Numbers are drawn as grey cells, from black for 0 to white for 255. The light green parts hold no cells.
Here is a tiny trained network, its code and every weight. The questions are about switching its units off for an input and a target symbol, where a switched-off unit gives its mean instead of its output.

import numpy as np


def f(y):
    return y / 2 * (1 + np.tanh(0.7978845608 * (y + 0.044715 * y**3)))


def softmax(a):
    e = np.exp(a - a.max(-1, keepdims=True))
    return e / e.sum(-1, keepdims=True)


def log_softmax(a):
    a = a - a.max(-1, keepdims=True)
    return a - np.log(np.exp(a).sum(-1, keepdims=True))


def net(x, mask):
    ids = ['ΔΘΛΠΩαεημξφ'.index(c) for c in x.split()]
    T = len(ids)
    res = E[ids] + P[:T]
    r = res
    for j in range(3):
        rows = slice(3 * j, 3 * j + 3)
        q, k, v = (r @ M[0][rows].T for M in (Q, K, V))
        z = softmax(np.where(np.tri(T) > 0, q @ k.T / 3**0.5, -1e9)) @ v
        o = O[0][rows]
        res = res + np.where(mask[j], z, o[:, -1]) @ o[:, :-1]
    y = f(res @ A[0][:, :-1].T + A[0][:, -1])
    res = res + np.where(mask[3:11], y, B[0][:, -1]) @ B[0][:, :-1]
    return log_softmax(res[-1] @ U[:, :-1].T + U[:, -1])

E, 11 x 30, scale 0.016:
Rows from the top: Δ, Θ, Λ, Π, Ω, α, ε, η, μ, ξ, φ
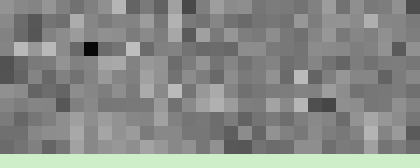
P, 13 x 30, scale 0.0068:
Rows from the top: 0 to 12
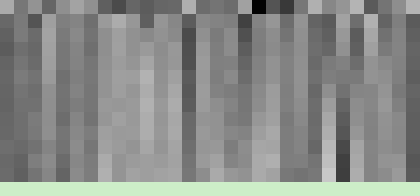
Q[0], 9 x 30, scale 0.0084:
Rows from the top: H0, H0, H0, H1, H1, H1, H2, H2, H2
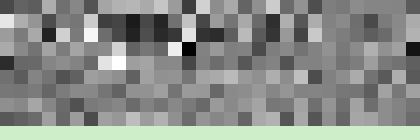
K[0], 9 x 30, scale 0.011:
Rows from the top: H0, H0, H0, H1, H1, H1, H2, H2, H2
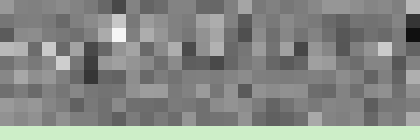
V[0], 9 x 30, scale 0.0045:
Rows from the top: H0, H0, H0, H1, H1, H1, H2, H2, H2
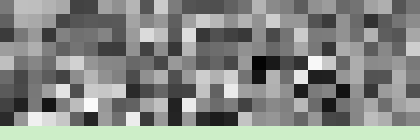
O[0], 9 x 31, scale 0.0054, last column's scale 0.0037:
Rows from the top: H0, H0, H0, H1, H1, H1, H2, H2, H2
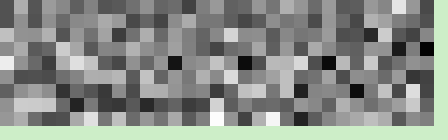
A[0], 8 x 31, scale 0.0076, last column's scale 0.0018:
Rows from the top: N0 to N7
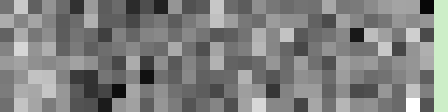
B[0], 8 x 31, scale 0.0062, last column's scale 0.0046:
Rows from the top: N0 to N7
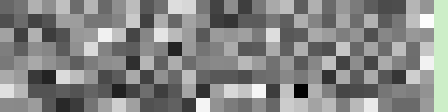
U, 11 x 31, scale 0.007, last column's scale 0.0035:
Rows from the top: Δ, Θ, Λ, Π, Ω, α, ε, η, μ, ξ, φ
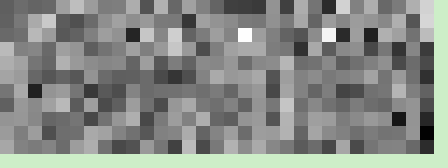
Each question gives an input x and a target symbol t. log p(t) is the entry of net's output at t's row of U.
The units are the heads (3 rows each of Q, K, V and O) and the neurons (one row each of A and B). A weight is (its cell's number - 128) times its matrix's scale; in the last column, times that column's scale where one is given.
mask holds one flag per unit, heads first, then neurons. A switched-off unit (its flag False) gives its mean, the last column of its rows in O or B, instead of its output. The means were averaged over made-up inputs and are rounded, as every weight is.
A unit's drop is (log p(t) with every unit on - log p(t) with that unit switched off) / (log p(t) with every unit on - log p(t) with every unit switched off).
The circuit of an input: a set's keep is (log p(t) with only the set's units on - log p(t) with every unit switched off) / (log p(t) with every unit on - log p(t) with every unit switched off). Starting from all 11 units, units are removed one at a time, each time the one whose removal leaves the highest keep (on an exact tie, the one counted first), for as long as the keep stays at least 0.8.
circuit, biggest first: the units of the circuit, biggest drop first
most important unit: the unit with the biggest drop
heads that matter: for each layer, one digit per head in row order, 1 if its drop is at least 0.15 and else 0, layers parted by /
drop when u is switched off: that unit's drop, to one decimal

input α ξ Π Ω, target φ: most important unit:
H0
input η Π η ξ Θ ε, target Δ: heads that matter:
110
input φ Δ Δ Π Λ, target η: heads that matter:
101
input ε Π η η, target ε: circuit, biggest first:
H1, H0, N6
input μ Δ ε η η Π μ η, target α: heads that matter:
110
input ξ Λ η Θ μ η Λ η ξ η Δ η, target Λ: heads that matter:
010
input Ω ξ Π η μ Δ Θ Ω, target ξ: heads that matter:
111
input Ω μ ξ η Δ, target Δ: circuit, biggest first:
H1, N1, N4
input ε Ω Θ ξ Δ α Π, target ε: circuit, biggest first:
H0, N6
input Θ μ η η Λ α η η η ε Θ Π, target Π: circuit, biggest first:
H0, N6
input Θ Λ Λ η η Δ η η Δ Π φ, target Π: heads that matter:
111
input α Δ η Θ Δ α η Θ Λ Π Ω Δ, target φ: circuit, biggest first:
H1, N3, H0, N6
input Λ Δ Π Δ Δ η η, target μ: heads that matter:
110
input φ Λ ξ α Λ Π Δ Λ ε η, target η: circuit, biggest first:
H0, N0, H1
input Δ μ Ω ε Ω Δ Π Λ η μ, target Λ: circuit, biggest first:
H2, N2, H0, H1
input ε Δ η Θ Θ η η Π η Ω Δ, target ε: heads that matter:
111
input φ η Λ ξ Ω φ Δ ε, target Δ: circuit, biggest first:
N1, H1, H2
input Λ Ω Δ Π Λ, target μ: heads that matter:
110
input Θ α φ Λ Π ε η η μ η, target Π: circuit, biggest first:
H1, H0, N6
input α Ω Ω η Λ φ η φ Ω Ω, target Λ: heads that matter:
110
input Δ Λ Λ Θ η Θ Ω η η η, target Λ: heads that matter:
011
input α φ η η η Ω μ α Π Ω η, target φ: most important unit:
H1
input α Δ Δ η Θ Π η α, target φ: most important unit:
H1
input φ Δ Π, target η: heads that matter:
101
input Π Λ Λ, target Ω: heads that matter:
011
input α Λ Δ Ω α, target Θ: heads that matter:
111
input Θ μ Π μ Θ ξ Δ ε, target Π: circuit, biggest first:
H0, H1
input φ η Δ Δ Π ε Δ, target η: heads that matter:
110
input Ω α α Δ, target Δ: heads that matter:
011
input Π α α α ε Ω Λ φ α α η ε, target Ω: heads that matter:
011
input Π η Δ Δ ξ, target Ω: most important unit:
H2
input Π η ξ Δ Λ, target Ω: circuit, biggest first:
H2, H1, N4, N1
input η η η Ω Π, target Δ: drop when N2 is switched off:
0.0
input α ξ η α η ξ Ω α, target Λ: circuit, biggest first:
H1
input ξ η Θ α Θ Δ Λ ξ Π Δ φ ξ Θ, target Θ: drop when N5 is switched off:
0.2
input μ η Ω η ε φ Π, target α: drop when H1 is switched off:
-0.1
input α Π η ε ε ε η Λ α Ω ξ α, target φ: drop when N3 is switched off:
0.3
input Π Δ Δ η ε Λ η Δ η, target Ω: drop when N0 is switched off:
0.0
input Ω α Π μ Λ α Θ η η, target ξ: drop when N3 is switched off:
0.1
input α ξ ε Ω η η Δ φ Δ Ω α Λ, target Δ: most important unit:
H1
